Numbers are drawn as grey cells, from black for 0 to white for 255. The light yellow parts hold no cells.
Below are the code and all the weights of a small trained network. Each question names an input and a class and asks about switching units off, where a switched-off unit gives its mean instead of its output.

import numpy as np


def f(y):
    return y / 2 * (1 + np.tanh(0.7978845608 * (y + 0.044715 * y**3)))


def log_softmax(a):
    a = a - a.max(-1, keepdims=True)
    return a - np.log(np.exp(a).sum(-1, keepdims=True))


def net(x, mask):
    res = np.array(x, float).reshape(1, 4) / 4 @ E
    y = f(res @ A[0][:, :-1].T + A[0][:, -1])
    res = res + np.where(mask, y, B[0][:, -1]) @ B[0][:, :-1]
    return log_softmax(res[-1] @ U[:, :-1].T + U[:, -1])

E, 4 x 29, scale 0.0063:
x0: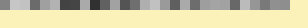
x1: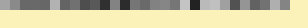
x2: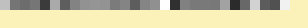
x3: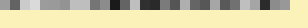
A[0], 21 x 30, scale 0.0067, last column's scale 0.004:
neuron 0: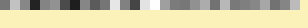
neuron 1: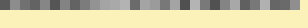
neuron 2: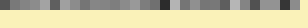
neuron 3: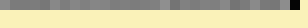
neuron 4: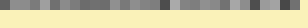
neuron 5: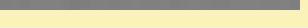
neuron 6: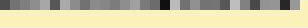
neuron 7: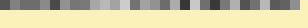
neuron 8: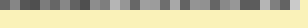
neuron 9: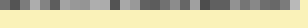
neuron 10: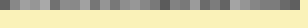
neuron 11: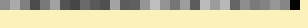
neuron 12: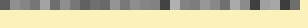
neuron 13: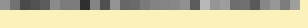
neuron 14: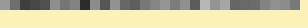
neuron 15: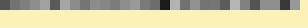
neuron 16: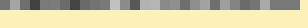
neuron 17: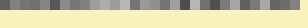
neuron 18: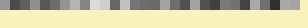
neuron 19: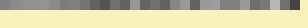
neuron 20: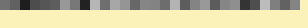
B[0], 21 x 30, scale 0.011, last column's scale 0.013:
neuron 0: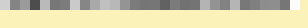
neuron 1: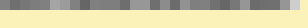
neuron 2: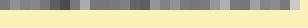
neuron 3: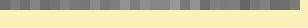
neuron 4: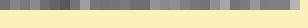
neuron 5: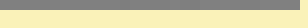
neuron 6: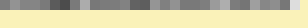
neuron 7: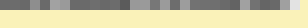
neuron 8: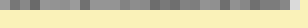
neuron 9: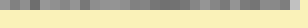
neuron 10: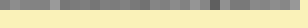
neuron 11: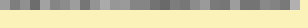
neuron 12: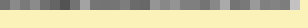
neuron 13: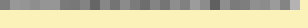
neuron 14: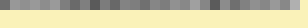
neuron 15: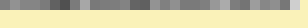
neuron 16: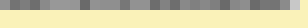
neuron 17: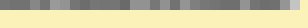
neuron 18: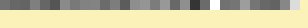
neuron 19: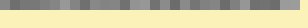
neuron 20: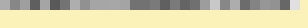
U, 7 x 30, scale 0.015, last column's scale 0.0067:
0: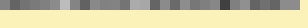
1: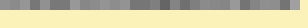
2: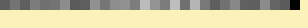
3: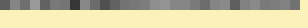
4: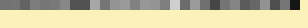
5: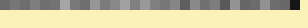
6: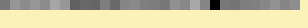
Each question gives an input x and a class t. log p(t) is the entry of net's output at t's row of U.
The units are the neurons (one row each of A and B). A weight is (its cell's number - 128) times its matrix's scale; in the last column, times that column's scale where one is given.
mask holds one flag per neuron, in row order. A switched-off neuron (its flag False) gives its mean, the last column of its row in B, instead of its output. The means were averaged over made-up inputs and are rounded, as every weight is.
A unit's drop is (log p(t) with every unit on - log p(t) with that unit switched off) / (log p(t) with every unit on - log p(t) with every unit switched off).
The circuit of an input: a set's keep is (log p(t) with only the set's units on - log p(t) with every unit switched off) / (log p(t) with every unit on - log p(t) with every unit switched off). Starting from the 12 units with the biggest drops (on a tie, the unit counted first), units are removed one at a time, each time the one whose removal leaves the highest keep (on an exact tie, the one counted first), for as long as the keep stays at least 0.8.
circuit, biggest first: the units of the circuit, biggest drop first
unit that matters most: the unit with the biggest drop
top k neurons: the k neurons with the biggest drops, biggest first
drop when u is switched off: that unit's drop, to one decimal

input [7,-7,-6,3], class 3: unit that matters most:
neuron 0
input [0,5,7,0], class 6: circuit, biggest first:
(neuron 20; neuron 14; neuron 18)
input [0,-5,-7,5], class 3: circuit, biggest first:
(neuron 0; neuron 20)
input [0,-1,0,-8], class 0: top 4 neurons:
(neuron 7; neuron 1; neuron 16; neuron 17)
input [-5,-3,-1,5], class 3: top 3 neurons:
(neuron 0; neuron 20; neuron 18)
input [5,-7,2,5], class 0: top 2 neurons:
(neuron 6; neuron 0)
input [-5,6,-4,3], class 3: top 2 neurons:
(neuron 0; neuron 20)
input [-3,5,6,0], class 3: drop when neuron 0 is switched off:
0.5
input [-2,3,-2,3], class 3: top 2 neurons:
(neuron 0; neuron 20)
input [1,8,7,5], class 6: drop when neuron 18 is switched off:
0.2
